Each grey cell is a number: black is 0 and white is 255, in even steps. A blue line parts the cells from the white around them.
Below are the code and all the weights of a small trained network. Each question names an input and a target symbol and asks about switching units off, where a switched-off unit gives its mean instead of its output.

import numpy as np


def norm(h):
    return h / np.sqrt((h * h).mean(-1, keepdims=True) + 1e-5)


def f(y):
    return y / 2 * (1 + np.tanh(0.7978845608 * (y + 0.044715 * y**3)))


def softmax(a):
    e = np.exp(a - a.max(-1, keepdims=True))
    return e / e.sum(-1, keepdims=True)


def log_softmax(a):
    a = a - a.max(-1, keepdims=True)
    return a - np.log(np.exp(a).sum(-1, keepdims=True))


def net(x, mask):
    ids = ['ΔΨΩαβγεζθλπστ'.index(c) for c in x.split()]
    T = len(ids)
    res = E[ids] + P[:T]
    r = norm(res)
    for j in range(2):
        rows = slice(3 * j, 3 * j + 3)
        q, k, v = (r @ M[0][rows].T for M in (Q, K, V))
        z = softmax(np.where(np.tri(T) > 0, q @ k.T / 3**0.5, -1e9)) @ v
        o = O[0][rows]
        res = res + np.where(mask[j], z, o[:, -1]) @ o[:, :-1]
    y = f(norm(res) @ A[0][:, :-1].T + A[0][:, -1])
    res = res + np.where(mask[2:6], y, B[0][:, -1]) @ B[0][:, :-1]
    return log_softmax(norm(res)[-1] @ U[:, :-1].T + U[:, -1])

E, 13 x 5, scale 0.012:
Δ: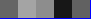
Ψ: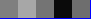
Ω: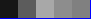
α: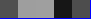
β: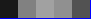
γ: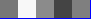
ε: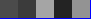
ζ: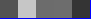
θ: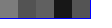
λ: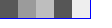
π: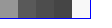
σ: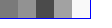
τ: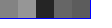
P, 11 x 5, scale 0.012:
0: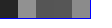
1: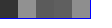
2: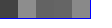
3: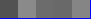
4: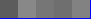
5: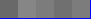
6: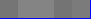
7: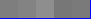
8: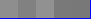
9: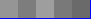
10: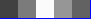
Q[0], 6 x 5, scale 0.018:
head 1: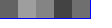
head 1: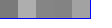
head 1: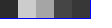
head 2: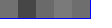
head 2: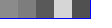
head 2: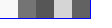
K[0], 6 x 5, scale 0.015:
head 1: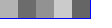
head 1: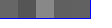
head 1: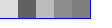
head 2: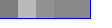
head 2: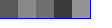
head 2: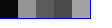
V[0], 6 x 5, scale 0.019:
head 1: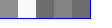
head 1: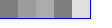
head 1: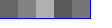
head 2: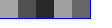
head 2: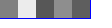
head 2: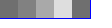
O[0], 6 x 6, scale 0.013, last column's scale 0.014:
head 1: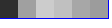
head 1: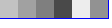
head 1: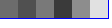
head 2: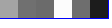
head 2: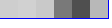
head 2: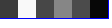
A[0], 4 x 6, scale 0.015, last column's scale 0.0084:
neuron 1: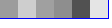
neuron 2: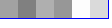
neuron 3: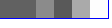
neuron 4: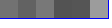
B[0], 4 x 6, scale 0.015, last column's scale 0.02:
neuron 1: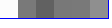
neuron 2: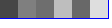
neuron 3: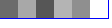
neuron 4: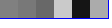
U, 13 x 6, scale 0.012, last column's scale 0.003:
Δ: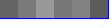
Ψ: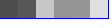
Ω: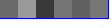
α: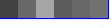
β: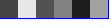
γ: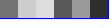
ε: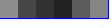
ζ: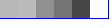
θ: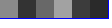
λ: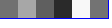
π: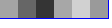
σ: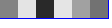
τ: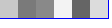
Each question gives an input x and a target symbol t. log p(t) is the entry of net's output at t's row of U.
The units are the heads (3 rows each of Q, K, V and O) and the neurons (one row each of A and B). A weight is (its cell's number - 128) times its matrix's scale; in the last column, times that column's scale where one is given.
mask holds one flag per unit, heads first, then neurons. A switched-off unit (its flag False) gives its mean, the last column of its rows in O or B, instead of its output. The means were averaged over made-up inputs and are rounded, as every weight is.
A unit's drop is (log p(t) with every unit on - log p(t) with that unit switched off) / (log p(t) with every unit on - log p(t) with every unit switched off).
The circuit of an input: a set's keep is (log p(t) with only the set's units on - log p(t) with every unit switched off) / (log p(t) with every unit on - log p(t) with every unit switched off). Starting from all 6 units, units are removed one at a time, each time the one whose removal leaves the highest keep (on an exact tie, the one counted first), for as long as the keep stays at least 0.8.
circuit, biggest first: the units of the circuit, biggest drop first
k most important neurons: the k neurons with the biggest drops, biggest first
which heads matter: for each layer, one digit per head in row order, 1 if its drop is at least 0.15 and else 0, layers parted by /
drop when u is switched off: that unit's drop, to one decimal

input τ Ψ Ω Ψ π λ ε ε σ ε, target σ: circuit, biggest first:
(head 2)
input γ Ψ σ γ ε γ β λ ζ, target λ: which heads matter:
10
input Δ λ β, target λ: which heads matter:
10
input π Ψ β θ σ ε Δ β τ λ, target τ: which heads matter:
01
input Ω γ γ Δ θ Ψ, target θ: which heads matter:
11
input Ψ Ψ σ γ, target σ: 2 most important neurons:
(neuron 2; neuron 1)
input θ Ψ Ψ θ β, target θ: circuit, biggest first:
(head 1; head 2)
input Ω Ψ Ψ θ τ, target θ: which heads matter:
11
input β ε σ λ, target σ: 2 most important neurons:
(neuron 2; neuron 3)
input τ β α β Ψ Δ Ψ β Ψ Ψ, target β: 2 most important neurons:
(neuron 4; neuron 3)
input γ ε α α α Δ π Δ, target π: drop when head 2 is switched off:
0.3
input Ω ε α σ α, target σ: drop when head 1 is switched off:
0.3
